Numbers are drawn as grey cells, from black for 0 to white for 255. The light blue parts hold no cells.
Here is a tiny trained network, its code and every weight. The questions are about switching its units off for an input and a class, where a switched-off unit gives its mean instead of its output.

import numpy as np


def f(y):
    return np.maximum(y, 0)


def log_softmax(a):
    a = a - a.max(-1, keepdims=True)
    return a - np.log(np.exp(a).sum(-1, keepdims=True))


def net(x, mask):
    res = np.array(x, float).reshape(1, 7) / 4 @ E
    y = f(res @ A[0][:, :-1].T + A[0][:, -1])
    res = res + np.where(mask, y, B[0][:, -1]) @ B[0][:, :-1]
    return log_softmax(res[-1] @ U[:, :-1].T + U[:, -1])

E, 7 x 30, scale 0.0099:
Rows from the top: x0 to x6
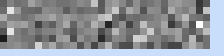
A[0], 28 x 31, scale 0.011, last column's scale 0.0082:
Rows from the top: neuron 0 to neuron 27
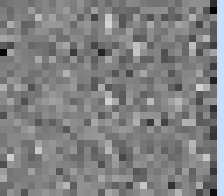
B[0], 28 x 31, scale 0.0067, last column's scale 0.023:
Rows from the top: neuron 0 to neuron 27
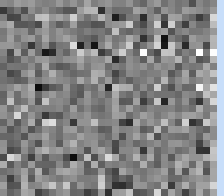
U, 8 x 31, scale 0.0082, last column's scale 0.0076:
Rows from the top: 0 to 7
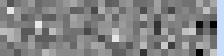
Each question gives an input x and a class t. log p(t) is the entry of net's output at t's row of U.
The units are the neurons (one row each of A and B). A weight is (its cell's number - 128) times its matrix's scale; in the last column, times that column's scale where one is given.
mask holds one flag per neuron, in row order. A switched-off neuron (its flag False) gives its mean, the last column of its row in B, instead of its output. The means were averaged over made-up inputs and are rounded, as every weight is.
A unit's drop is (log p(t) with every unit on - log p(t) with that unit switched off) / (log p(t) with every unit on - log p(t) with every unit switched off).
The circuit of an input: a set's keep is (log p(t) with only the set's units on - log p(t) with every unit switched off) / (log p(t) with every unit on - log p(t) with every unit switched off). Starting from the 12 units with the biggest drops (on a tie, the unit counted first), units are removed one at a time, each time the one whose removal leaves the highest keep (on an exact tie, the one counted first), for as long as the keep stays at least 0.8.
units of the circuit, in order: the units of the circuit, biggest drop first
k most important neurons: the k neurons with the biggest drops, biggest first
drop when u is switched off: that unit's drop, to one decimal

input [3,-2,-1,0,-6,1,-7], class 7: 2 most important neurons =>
(neuron 7; neuron 12)
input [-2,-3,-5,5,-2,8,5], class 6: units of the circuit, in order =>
(neuron 26)
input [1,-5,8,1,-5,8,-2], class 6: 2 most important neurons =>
(neuron 26; neuron 14)
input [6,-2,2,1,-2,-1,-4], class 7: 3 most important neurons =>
(neuron 7; neuron 12; neuron 26)
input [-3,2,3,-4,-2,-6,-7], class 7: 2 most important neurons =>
(neuron 12; neuron 7)
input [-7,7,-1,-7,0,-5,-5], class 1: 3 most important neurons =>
(neuron 2; neuron 21; neuron 8)
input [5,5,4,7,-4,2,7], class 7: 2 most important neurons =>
(neuron 2; neuron 21)
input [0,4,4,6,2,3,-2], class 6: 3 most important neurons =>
(neuron 6; neuron 14; neuron 5)
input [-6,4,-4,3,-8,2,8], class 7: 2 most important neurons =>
(neuron 2; neuron 7)
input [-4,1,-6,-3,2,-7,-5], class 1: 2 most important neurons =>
(neuron 7; neuron 2)
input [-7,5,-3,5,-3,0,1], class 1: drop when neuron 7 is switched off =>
0.2
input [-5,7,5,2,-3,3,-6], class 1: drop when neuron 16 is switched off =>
0.1
